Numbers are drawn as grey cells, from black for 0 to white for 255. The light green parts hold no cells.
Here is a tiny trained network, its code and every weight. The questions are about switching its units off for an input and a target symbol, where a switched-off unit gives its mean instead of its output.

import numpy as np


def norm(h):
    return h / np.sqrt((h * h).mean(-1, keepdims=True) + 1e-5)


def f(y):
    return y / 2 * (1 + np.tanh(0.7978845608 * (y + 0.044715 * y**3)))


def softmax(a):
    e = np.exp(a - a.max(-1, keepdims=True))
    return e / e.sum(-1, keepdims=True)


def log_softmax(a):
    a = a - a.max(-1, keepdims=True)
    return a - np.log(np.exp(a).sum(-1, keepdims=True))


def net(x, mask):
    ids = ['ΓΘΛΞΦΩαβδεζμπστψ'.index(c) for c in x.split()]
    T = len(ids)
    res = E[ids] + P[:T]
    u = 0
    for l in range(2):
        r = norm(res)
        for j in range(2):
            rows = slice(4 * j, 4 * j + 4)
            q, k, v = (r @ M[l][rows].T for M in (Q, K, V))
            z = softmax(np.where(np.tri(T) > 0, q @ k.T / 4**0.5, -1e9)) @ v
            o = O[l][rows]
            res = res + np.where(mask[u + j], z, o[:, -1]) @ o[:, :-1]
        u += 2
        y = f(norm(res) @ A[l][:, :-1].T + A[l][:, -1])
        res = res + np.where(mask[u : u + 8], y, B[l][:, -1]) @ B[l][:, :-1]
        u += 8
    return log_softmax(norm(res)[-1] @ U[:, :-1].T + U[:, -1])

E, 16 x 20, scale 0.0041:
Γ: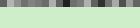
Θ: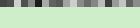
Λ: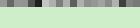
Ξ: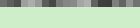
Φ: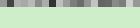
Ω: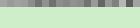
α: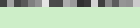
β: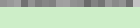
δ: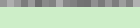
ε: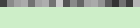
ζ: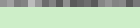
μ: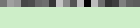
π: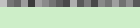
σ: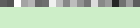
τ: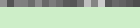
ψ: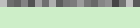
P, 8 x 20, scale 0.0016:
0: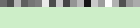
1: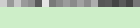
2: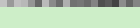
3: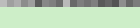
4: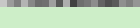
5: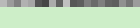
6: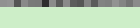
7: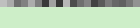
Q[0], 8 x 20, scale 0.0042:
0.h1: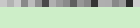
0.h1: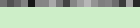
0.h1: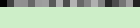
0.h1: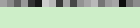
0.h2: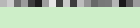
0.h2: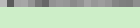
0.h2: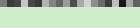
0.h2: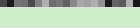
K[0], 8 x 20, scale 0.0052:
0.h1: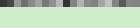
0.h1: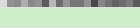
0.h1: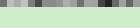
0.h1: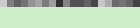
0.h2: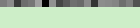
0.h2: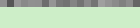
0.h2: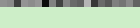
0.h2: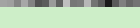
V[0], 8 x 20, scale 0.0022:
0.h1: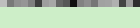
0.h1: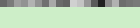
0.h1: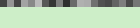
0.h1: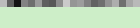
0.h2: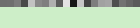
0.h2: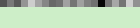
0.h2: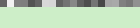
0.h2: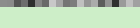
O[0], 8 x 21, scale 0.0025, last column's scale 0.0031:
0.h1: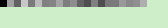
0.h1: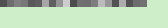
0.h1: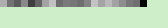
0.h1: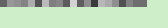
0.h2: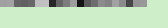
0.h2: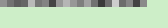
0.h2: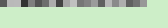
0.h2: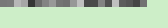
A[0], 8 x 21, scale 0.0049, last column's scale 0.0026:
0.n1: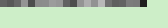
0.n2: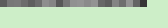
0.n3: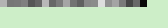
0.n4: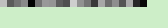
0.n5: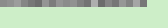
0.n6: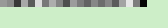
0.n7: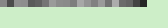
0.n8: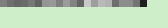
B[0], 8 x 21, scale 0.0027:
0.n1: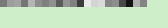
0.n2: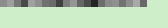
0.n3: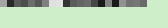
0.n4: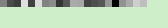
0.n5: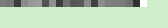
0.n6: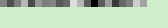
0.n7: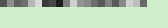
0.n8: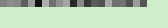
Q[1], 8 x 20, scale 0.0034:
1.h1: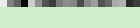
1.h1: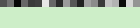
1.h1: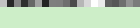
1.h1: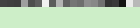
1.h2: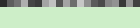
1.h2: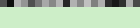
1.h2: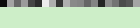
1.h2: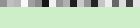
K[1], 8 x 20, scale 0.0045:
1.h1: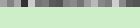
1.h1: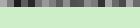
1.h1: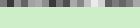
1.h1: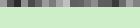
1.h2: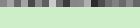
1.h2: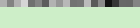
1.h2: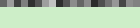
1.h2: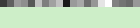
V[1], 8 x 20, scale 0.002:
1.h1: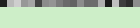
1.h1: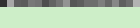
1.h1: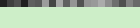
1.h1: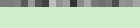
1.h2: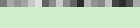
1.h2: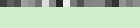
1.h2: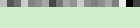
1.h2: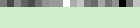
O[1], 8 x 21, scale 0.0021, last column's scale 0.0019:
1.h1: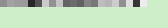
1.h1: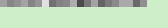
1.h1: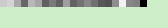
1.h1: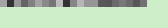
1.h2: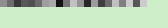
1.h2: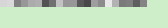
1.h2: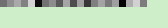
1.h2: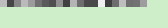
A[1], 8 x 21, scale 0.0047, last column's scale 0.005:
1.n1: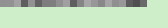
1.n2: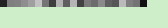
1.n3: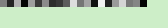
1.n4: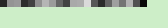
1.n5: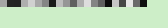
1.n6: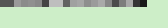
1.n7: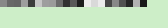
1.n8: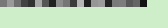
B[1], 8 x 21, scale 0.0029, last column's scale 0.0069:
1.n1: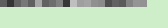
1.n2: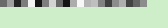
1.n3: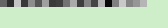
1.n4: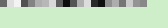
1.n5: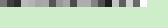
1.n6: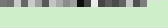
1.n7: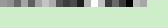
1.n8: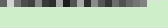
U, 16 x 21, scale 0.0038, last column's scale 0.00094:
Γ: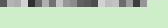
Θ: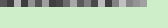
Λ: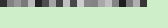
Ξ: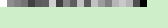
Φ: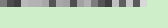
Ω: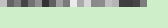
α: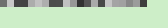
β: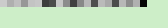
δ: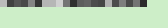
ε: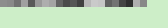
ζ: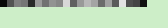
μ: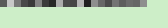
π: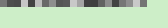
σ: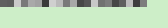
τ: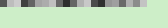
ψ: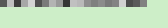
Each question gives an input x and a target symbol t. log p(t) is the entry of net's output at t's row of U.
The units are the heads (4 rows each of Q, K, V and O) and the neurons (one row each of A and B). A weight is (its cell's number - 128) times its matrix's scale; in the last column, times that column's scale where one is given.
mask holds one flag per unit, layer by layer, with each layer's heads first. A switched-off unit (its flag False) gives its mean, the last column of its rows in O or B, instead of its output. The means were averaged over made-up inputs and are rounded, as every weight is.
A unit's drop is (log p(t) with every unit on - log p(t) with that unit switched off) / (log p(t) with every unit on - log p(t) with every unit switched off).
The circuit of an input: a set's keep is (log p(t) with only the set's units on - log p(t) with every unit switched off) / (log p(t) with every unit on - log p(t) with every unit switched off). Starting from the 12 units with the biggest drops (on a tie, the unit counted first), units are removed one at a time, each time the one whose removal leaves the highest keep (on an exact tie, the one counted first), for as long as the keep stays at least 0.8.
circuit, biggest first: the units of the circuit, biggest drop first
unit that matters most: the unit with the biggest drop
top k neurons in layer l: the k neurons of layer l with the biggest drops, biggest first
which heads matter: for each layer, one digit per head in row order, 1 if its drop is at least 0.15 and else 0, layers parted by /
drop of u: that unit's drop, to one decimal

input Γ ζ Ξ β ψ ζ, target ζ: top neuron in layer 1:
[1.n5]
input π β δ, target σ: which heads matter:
01 / 00
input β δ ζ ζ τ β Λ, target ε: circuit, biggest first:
[0.h2, 1.n7]
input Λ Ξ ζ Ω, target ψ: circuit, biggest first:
[1.n2, 0.h1]
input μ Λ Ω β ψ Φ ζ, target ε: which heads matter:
00 / 00
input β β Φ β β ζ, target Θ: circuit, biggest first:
[0.h1, 1.n3, 1.h2]
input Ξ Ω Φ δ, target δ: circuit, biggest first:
[0.h1, 0.n3]
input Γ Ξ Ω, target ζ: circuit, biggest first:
[0.h1, 0.h2, 1.h2]
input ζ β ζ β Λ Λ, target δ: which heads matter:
01 / 00
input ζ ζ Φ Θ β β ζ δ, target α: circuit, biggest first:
[0.h2, 1.h2]
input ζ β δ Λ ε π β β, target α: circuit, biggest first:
[0.h2, 1.h2]
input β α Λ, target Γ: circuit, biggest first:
[0.h1, 1.h2, 1.n5, 1.h1]
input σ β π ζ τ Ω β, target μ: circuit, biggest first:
[0.h1, 1.n8]
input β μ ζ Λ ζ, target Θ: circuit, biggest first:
[0.h1, 1.h2, 1.n3]
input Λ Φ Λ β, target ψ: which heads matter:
00 / 00
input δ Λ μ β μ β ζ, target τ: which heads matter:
00 / 01
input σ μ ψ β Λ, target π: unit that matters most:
0.h2
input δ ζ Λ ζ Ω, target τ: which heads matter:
00 / 01
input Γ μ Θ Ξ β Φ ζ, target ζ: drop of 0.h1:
0.9
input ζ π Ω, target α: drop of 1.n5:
0.1
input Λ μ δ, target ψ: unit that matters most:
1.n2
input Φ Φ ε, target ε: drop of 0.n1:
0.1
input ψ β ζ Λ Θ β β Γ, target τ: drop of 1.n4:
0.3
